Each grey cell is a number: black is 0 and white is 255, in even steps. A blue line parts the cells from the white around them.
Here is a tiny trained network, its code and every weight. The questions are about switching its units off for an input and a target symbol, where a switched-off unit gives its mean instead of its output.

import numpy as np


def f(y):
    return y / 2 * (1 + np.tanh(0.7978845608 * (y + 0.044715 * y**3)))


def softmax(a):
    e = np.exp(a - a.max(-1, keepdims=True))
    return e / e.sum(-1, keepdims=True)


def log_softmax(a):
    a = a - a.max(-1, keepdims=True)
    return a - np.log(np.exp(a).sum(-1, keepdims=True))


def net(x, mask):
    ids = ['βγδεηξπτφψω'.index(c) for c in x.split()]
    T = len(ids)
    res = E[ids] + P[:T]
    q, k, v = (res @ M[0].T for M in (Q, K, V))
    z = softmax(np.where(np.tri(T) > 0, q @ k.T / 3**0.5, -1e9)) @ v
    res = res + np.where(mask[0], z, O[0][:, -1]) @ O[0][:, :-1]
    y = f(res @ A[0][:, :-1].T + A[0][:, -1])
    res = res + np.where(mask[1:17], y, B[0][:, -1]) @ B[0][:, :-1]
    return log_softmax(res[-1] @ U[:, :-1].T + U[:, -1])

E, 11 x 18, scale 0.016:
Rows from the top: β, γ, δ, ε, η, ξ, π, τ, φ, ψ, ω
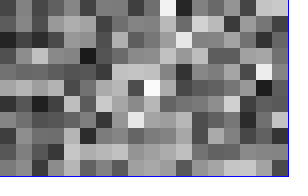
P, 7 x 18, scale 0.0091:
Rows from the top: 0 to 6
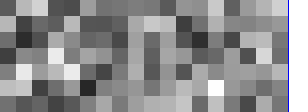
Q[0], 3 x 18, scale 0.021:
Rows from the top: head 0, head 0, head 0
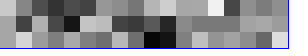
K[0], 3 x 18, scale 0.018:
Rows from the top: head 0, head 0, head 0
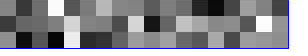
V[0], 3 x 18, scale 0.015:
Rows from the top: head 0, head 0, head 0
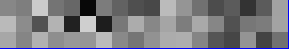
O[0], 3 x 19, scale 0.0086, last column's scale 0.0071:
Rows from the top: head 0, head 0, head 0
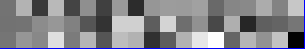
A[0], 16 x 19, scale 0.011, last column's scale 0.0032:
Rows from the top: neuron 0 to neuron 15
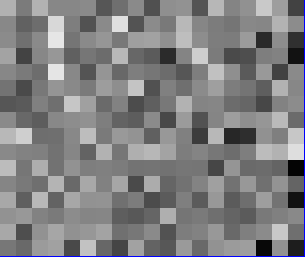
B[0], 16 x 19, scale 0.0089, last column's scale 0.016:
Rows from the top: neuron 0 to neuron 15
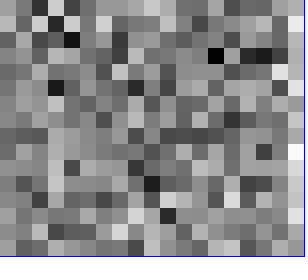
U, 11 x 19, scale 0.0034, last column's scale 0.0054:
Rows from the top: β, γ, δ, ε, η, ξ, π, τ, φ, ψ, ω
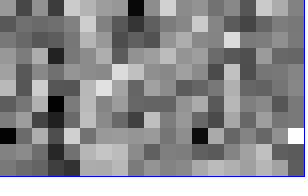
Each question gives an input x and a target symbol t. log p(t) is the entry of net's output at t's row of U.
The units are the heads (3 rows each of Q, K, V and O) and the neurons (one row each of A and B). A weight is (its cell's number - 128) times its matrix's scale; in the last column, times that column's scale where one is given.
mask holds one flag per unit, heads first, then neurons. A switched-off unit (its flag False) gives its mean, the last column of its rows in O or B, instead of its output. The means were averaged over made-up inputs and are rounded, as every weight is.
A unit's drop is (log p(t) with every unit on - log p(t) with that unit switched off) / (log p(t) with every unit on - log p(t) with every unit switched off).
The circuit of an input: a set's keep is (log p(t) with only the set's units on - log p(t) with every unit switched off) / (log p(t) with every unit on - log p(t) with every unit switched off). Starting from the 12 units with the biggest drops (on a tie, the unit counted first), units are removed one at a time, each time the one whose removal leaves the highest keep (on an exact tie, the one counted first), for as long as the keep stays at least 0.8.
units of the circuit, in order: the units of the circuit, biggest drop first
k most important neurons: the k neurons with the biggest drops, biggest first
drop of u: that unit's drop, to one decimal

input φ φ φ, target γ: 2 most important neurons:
neuron 7; neuron 1
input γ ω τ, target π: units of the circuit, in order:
head 0; neuron 5
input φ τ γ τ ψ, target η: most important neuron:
neuron 5
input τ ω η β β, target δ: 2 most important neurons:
neuron 12; neuron 9
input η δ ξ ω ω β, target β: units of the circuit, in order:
head 0; neuron 1; neuron 13
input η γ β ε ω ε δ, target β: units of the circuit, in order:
head 0; neuron 1
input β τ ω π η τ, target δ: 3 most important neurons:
neuron 12; neuron 9; neuron 10
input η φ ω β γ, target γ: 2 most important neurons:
neuron 11; neuron 1
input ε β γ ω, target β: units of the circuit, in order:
head 0; neuron 1; neuron 13; neuron 2
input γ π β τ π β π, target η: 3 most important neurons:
neuron 5; neuron 1; neuron 2
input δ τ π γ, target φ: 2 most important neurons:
neuron 5; neuron 10
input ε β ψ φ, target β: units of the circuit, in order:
head 0; neuron 1; neuron 2
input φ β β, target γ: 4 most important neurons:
neuron 7; neuron 1; neuron 11; neuron 9
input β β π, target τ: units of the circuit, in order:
head 0
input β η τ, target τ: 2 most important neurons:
neuron 11; neuron 1
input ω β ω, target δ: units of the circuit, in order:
head 0; neuron 12; neuron 9; neuron 10
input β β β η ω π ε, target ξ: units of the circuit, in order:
head 0; neuron 10
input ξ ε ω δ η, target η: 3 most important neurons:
neuron 3; neuron 0; neuron 10
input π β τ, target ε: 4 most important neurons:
neuron 7; neuron 14; neuron 12; neuron 11
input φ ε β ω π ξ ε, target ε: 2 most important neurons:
neuron 1; neuron 3
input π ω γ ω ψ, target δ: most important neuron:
neuron 12
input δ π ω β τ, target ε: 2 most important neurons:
neuron 7; neuron 14
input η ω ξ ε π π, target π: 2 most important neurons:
neuron 5; neuron 1
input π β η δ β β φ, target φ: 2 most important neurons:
neuron 5; neuron 10
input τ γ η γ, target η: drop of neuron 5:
0.1
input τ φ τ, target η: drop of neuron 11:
-0.1
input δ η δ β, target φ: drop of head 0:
0.2
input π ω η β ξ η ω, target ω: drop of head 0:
1.4
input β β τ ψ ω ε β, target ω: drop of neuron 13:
-0.1
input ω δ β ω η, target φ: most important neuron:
neuron 5
